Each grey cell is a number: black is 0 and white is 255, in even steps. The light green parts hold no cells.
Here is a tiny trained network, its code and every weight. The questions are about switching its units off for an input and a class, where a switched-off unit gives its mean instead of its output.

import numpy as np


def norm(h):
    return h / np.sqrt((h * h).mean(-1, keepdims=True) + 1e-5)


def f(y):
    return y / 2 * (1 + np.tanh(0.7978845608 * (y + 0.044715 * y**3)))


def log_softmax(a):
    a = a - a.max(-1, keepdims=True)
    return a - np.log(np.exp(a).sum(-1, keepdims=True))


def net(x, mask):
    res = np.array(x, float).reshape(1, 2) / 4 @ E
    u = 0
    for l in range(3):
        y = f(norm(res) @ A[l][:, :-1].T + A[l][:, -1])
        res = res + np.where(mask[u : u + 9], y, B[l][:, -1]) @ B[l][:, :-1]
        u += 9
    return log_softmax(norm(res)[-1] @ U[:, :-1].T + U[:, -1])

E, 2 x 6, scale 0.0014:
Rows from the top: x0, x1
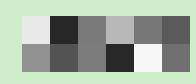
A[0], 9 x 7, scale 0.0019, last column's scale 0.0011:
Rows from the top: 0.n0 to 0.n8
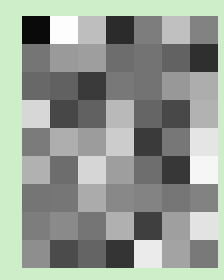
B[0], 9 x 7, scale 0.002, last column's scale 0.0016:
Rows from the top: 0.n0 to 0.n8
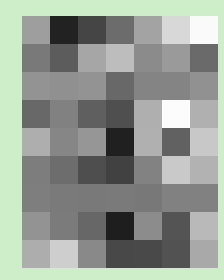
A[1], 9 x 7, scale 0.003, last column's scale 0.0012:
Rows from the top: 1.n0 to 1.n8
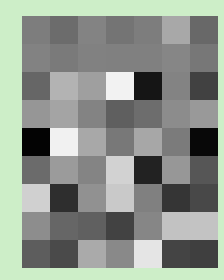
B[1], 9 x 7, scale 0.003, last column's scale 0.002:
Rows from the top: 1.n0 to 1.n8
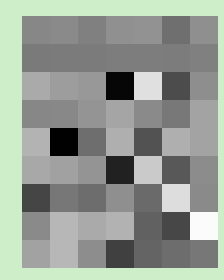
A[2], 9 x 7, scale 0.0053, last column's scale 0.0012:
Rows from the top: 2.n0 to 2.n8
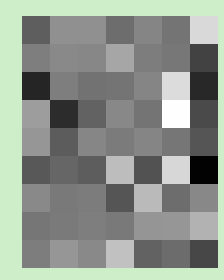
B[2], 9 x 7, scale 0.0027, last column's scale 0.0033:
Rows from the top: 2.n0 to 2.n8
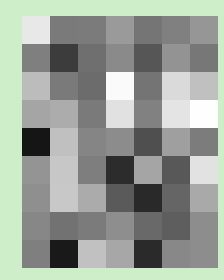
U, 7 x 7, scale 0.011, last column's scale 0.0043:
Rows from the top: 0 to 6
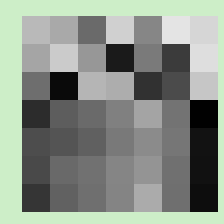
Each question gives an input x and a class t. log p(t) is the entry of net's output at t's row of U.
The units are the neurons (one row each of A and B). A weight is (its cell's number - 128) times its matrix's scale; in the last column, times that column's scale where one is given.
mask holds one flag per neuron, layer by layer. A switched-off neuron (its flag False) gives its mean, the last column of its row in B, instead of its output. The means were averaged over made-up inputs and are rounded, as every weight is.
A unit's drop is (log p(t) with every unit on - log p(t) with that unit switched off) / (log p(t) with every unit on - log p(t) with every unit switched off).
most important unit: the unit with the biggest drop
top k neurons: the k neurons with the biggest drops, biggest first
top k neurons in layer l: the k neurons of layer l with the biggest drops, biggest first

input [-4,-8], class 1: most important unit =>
1.n2
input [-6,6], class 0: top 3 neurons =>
[1.n2 1.n5 0.n4]
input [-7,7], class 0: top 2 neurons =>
[1.n2 1.n5]
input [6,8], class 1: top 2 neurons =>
[1.n4 0.n0]
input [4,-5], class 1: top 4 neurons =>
[0.n0 1.n2 1.n5 1.n4]
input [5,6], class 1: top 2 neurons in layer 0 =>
[0.n0 0.n8]
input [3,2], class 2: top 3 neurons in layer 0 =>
[0.n3 0.n0 0.n5]
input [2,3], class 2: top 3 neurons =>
[1.n2 1.n5 0.n4]
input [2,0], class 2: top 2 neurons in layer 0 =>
[0.n0 0.n3]
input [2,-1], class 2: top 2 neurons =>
[0.n0 1.n7]
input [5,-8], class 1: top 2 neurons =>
[1.n2 0.n0]
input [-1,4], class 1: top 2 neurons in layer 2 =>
[2.n3 2.n2]
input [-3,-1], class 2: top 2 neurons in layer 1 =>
[1.n7 1.n6]
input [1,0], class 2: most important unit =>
1.n7
